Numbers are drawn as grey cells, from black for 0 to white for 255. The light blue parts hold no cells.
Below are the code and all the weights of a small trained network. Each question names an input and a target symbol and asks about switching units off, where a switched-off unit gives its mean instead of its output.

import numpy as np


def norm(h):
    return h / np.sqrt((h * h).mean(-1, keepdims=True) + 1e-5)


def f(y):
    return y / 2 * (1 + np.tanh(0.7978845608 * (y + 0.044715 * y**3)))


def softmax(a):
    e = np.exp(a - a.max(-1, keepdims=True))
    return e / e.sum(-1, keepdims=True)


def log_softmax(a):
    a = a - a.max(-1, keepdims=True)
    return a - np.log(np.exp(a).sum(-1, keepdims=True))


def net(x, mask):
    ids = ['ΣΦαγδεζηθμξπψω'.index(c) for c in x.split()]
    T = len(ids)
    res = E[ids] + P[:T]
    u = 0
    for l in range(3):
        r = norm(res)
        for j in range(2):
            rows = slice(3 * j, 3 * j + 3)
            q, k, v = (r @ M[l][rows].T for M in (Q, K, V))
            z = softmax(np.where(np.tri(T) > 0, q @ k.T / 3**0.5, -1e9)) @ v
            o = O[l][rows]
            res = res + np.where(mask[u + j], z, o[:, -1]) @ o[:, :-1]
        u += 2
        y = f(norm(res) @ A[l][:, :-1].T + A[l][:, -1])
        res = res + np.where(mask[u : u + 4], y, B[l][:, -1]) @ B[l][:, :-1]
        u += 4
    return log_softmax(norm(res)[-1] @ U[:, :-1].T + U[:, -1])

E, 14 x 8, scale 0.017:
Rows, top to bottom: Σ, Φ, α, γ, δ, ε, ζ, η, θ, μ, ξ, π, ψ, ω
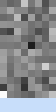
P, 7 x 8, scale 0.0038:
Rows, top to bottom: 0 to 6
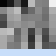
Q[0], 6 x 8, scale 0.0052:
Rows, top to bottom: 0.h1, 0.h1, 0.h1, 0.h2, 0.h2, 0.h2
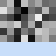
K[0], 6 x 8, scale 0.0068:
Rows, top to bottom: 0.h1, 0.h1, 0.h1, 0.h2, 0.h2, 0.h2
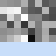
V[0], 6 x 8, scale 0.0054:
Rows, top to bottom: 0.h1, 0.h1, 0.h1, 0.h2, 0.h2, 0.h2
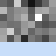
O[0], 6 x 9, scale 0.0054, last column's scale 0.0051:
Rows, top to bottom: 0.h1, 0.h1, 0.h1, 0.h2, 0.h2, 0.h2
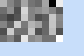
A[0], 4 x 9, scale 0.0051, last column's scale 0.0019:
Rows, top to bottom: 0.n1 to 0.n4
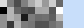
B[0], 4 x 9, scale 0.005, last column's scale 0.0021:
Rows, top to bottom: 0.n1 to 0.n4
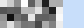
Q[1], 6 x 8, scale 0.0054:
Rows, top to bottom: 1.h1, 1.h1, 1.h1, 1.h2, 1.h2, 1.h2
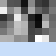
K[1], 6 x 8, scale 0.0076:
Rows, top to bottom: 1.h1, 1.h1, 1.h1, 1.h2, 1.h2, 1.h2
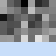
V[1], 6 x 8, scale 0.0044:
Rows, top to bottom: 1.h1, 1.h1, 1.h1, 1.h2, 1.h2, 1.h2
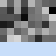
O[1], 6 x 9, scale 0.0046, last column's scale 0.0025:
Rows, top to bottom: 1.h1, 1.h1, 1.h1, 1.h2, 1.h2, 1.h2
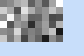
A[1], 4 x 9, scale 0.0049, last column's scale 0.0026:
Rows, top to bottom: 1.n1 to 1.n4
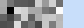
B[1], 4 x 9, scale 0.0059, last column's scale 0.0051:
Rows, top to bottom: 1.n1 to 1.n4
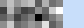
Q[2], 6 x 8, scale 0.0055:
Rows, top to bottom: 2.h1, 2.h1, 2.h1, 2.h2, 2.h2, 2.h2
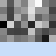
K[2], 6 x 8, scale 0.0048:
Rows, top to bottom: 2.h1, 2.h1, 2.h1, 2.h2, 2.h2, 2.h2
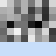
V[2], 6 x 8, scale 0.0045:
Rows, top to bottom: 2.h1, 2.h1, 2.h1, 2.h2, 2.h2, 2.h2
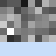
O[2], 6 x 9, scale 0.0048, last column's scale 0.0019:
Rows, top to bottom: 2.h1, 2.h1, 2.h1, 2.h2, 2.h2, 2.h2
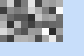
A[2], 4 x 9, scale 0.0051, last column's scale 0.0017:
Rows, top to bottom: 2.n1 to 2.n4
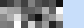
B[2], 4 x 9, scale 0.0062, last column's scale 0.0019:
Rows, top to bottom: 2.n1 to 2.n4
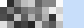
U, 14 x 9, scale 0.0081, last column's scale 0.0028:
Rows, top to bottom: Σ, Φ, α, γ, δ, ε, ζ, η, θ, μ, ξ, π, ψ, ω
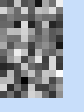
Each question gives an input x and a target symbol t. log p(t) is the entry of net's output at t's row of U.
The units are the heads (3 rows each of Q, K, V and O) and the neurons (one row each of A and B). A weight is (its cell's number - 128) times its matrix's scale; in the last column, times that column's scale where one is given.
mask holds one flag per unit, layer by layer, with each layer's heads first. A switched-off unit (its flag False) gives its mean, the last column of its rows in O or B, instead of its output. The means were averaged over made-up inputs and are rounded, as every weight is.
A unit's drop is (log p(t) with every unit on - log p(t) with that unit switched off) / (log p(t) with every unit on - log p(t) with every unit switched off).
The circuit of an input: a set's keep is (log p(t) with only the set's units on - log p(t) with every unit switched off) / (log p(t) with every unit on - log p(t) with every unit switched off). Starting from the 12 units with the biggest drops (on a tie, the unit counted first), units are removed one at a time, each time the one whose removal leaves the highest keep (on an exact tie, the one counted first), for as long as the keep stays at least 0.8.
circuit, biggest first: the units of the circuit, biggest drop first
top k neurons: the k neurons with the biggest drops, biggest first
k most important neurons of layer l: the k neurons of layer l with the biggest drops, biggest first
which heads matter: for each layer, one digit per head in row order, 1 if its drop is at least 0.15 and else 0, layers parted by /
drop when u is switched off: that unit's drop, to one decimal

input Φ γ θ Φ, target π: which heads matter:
01 / 10 / 01
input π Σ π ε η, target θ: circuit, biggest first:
1.h1, 1.n2
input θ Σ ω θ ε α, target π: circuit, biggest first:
2.n4
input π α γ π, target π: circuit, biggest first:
2.h2, 1.h1
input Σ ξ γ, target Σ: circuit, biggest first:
2.n3, 0.n2, 0.h2
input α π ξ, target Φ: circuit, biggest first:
1.h1, 1.n2, 2.h1
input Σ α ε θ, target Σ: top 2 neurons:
2.n3, 0.n2
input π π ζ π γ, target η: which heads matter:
01 / 10 / 10
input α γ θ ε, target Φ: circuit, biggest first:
1.h1, 0.h1
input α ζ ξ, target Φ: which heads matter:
00 / 10 / 00
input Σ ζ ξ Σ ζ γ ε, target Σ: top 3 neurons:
0.n2, 2.n3, 1.n1
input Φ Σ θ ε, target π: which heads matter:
01 / 10 / 01
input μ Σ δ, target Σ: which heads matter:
00 / 01 / 00
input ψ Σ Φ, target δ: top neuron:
1.n2
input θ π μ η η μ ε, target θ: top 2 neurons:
0.n1, 0.n2
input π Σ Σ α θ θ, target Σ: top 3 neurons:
2.n3, 0.n2, 0.n4
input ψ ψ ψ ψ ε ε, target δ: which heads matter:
00 / 00 / 10
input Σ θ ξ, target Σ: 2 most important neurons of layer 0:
0.n4, 0.n2
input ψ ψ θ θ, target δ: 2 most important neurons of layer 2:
2.n3, 2.n1
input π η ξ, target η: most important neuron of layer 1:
1.n3
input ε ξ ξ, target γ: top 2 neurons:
0.n1, 0.n2
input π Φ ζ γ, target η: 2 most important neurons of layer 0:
0.n2, 0.n3
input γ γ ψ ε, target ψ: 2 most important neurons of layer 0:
0.n2, 0.n1
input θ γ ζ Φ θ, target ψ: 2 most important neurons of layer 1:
1.n4, 1.n1
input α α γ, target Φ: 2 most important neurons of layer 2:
2.n2, 2.n4
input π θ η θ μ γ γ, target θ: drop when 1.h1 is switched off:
0.2
